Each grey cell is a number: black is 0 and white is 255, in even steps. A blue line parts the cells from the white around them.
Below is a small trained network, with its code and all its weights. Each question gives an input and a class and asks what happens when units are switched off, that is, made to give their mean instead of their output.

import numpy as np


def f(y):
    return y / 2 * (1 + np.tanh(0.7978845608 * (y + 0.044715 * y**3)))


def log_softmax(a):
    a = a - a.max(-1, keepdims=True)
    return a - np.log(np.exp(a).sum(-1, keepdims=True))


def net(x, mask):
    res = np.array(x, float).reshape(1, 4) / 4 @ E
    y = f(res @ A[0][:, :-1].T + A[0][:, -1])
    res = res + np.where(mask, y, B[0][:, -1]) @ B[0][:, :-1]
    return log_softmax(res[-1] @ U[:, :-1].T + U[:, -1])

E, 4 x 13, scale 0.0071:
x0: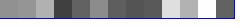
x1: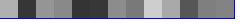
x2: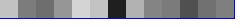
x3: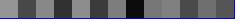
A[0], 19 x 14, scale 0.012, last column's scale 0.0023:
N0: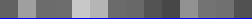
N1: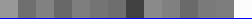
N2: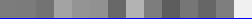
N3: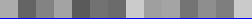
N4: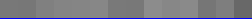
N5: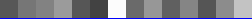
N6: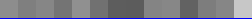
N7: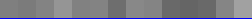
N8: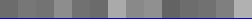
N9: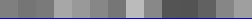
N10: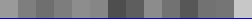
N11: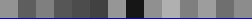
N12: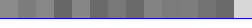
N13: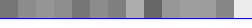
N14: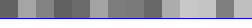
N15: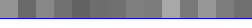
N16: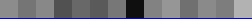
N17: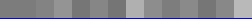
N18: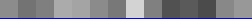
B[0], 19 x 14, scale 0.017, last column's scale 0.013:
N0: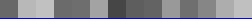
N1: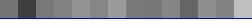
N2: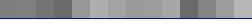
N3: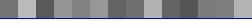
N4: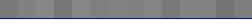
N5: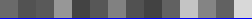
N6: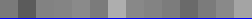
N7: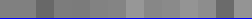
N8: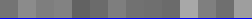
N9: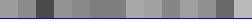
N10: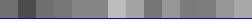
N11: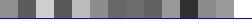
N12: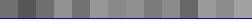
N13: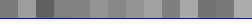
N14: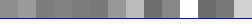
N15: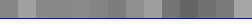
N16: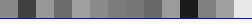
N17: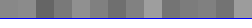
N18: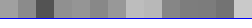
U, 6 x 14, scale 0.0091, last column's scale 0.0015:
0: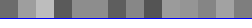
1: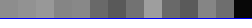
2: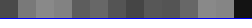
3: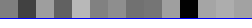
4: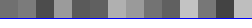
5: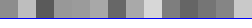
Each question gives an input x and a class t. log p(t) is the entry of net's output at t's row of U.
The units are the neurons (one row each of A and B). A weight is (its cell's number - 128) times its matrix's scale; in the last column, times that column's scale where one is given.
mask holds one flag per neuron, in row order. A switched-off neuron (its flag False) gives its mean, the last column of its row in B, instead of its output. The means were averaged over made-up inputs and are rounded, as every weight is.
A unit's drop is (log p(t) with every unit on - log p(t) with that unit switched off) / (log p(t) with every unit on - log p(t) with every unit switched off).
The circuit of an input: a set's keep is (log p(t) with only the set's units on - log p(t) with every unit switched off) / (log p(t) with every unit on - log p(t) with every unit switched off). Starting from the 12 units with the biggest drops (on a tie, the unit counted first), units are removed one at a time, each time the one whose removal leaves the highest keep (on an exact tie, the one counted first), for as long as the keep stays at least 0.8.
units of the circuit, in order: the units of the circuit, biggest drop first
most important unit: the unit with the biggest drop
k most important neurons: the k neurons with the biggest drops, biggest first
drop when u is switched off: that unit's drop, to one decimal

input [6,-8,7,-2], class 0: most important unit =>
N0
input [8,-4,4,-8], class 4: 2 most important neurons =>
[N14, N11]
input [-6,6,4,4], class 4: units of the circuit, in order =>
[N11, N16]
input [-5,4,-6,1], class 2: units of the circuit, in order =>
[N5, N14]
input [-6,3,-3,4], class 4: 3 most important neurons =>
[N5, N0, N8]
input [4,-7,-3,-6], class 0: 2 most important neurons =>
[N0, N5]
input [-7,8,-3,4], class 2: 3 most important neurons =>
[N5, N8, N2]
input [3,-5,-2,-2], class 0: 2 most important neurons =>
[N5, N0]
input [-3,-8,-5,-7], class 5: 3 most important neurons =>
[N0, N2, N18]
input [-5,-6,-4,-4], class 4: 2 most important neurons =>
[N5, N11]
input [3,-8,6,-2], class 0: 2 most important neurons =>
[N0, N3]
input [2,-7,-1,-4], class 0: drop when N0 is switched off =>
0.6
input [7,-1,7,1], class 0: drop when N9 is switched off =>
0.1
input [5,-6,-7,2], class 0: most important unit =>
N14
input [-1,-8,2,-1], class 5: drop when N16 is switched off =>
0.1
